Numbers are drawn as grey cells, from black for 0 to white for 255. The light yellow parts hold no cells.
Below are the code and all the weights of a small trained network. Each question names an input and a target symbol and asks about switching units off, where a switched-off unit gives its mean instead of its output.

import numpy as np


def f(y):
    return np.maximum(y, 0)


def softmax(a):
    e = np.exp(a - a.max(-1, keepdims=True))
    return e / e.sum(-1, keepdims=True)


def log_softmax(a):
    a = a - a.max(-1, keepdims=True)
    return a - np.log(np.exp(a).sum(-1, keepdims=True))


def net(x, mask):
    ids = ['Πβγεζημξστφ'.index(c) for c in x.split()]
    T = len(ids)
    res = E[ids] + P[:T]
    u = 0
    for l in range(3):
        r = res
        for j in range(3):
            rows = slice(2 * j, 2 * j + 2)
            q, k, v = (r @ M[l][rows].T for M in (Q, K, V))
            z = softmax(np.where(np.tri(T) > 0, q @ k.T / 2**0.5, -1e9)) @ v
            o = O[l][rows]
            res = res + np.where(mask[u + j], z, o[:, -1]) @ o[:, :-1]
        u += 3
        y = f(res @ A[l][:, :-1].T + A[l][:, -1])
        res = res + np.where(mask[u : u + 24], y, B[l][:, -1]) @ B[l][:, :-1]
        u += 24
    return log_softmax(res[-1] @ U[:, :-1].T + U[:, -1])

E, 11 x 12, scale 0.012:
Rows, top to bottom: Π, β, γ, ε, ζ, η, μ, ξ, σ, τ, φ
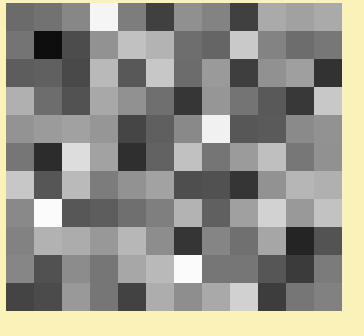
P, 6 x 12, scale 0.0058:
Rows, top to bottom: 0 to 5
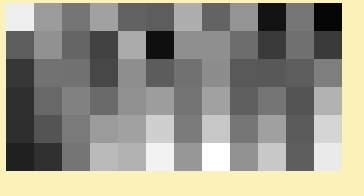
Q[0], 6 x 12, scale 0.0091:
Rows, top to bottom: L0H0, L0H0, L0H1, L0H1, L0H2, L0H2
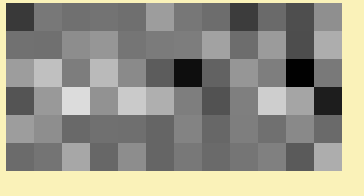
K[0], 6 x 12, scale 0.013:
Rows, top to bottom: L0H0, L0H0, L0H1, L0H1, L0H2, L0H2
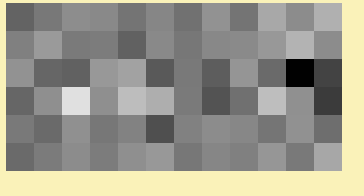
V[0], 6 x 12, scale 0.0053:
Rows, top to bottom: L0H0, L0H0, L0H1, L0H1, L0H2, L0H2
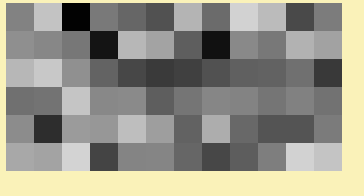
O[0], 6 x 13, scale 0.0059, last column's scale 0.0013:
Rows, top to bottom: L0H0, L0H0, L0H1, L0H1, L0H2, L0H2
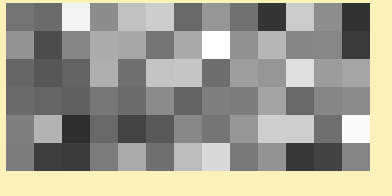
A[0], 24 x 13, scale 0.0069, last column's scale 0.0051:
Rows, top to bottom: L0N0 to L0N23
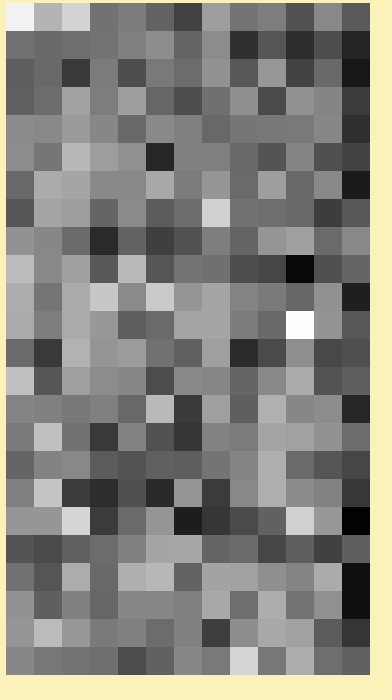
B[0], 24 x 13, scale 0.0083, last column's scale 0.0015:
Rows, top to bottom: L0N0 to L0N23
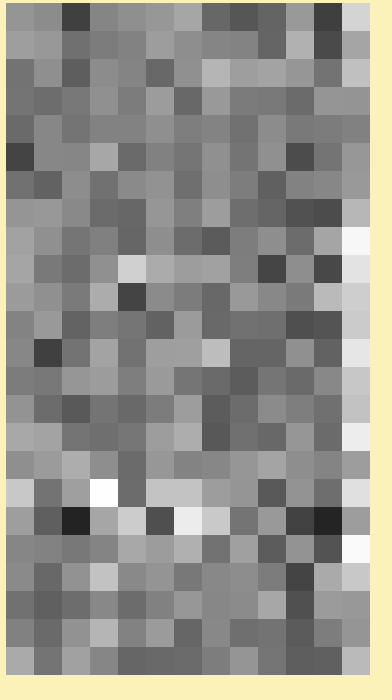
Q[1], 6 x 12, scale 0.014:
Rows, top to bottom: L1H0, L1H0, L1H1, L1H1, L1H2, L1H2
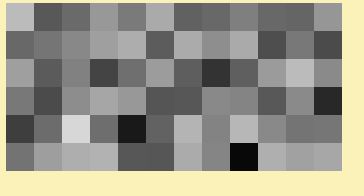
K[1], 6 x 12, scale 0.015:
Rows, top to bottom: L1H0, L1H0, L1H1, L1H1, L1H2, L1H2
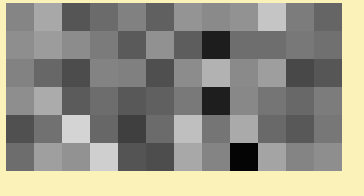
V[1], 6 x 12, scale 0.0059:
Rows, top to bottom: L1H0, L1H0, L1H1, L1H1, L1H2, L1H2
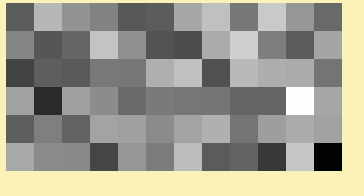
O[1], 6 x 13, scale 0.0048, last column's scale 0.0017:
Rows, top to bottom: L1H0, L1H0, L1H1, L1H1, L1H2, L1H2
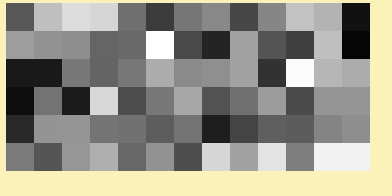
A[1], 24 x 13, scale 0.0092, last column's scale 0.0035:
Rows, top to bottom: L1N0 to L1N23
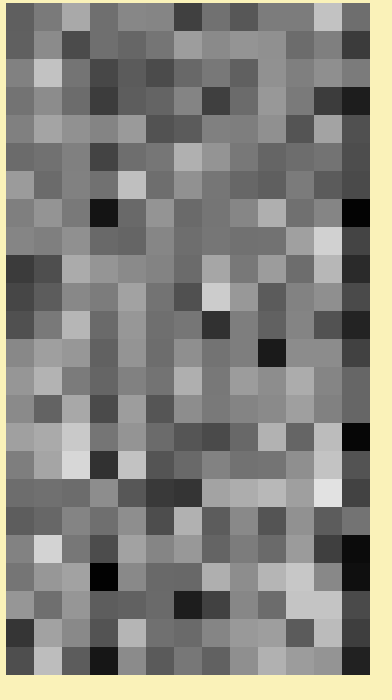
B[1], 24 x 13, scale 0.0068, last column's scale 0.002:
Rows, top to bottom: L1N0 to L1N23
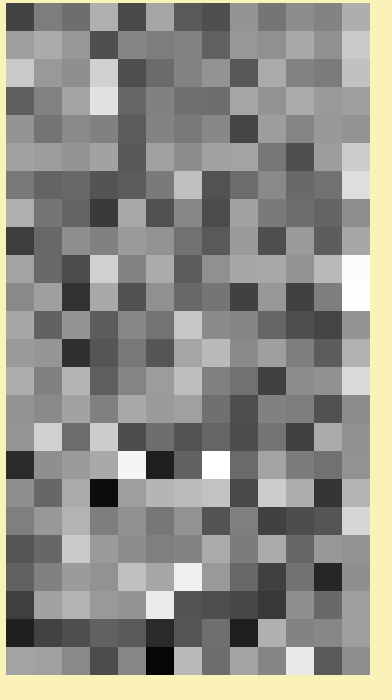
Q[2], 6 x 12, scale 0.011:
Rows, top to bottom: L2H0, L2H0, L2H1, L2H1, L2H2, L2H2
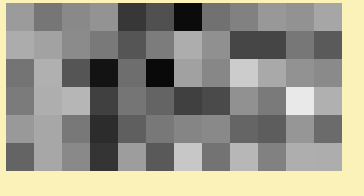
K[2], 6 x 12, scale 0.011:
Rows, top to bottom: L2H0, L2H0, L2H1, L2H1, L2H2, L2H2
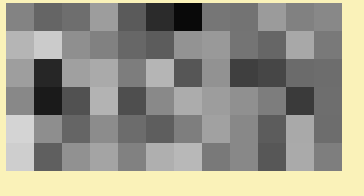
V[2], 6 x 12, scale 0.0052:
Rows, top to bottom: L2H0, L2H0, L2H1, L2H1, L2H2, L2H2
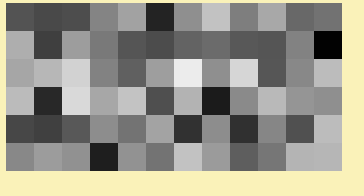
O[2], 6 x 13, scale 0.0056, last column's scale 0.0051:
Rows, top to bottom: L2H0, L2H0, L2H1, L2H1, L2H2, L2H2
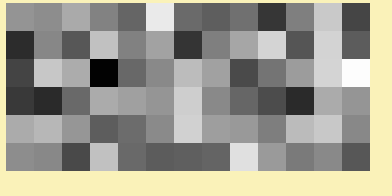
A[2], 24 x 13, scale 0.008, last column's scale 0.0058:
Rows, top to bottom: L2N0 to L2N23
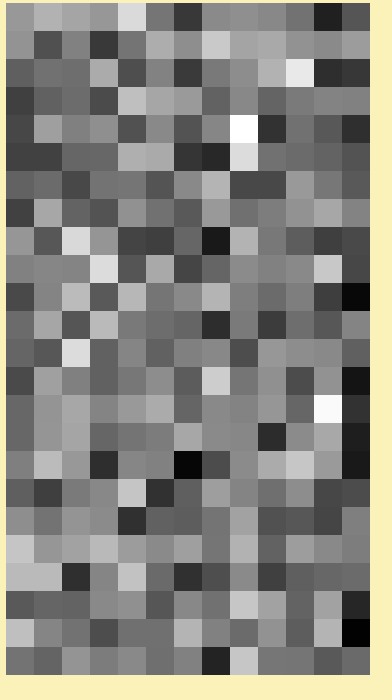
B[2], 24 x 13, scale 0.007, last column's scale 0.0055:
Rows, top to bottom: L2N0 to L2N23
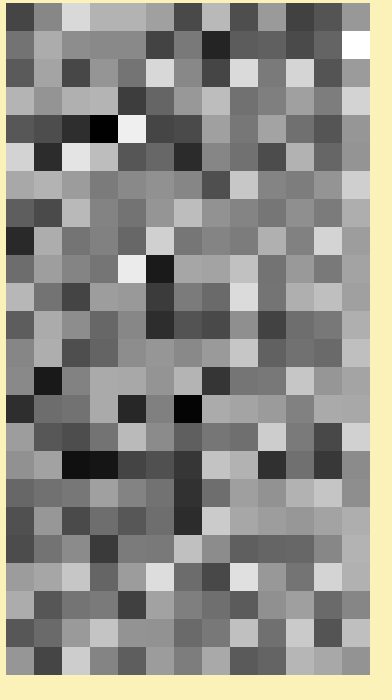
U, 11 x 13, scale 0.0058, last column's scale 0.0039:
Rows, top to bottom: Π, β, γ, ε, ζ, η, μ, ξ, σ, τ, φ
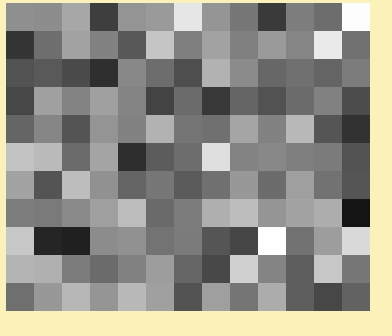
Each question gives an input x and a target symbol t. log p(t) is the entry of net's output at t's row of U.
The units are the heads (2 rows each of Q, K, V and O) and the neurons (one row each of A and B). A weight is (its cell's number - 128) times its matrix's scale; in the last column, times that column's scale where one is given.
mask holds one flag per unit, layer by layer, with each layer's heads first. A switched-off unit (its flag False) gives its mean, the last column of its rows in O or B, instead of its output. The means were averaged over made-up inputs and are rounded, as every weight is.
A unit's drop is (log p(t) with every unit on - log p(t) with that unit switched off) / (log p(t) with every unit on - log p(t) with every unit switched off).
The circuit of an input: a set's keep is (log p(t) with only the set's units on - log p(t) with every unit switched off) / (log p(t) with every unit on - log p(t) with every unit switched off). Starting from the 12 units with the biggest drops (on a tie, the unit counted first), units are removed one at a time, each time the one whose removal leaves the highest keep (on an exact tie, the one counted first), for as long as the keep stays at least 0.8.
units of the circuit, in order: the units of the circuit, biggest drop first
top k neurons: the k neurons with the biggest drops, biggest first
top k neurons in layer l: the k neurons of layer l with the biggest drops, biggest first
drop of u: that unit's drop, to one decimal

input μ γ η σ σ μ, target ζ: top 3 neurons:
[L0N2 L2N2 L1N21]
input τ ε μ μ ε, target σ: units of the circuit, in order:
[L2H1 L0H0]
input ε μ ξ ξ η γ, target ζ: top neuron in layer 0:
[L0N17]
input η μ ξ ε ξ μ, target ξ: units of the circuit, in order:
[L2N9 L0H0 L1N9 L0N20]
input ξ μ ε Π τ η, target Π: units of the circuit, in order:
[L1H2 L2H1 L2H0 L0H0]
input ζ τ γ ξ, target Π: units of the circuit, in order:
[L2H0 L1N13 L0N15]
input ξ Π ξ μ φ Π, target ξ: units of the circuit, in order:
[L0H0 L2N9 L1N9]
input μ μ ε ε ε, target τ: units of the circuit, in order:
[L1H2 L2N20 L1H0]
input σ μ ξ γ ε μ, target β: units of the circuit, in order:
[L2N14 L2H1 L1N13 L0N17]
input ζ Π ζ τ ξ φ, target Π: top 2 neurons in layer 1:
[L1N13 L1N10]
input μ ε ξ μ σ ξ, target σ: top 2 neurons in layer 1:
[L1N22 L1N13]
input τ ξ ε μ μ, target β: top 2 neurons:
[L2N14 L0N18]
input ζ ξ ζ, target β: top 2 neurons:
[L2N14 L0N17]
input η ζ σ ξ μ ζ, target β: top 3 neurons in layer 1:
[L1N10 L1N9 L1N13]
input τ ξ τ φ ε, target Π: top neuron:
[L0N17]
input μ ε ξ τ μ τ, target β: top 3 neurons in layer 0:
[L0N9 L0N19 L0N12]
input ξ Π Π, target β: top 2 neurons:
[L1N9 L2N14]
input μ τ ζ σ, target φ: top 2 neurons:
[L2N0 L0N9]
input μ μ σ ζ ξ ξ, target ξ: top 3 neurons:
[L1N16 L0N17 L1N20]
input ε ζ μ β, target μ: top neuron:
[L2N5]
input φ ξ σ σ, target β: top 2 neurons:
[L2N14 L1N9]
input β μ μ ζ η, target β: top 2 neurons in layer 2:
[L2N8 L2N23]
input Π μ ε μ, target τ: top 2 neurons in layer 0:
[L0N2 L0N8]
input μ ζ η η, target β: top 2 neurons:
[L2N8 L1N18]
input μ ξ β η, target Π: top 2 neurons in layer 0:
[L0N17 L0N11]
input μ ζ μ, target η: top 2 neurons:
[L2N16 L1N15]
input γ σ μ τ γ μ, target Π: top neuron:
[L1N20]
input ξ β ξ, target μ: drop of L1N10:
0.1
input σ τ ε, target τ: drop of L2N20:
0.7
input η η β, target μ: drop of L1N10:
-0.1
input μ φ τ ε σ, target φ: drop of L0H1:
0.3
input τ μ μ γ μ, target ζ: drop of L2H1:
0.6
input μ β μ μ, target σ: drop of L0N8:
-0.1
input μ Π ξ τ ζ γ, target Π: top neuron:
[L0N17]
